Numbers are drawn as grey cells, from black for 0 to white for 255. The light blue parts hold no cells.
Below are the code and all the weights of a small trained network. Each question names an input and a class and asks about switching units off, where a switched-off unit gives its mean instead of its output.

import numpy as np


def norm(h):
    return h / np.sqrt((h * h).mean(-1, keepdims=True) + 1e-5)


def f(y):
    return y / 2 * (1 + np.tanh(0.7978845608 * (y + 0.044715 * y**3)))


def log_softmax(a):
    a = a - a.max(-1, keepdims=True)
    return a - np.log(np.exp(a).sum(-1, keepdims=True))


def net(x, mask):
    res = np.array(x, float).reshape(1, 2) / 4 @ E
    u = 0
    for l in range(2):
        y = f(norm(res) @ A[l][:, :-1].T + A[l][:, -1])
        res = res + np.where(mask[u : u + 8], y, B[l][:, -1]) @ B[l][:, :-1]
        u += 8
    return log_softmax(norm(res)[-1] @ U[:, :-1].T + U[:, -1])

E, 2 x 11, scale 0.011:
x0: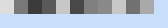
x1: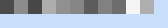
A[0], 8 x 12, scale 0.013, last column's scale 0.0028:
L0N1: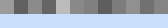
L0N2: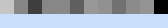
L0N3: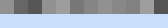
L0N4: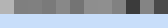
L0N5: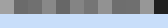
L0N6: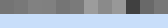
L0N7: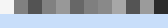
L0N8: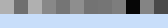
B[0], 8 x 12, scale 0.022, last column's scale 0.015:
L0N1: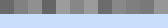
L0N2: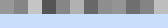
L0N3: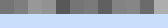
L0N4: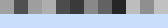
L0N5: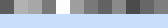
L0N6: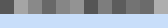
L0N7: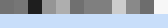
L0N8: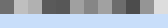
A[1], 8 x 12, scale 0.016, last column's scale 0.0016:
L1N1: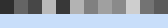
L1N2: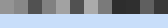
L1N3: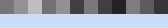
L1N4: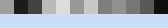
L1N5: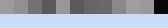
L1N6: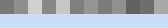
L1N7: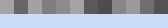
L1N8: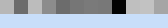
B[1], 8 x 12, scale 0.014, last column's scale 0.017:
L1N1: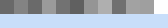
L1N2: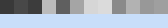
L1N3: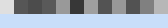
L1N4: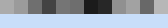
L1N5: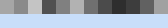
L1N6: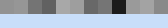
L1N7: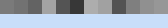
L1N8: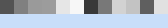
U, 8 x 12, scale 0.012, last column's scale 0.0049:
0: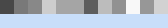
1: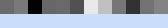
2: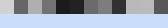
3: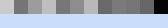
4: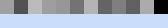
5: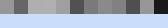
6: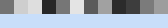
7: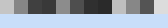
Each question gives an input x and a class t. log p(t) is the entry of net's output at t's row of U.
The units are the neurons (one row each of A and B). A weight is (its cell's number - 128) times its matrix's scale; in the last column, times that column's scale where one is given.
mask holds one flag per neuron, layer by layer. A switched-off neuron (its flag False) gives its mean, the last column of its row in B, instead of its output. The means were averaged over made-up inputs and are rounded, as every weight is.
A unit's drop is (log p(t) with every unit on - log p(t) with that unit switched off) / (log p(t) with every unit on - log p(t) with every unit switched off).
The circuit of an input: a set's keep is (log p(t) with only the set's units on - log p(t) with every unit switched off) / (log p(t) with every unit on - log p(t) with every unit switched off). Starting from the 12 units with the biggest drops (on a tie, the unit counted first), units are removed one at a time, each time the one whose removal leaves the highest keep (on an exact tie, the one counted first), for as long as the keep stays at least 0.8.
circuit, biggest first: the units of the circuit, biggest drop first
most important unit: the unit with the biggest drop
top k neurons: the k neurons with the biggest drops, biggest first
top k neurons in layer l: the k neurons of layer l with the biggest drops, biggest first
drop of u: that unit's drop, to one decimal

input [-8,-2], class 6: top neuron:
L0N7
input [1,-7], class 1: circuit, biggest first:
L0N2; L1N2
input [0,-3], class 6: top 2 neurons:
L0N8; L0N6
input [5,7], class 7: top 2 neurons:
L0N4; L0N8
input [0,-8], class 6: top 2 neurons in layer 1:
L1N8; L1N1
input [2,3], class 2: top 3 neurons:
L1N8; L0N8; L0N7
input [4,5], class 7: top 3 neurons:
L0N4; L0N8; L1N8
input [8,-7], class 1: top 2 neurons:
L0N8; L0N7
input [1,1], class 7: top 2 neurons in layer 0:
L0N8; L0N4
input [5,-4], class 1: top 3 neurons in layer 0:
L0N8; L0N7; L0N6
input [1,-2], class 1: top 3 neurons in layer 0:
L0N7; L0N4; L0N8
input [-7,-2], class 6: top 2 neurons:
L0N7; L0N4
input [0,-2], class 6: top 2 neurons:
L0N8; L0N6
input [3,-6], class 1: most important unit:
L0N7
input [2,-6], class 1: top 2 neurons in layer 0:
L0N7; L0N4
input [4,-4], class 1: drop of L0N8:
1.2
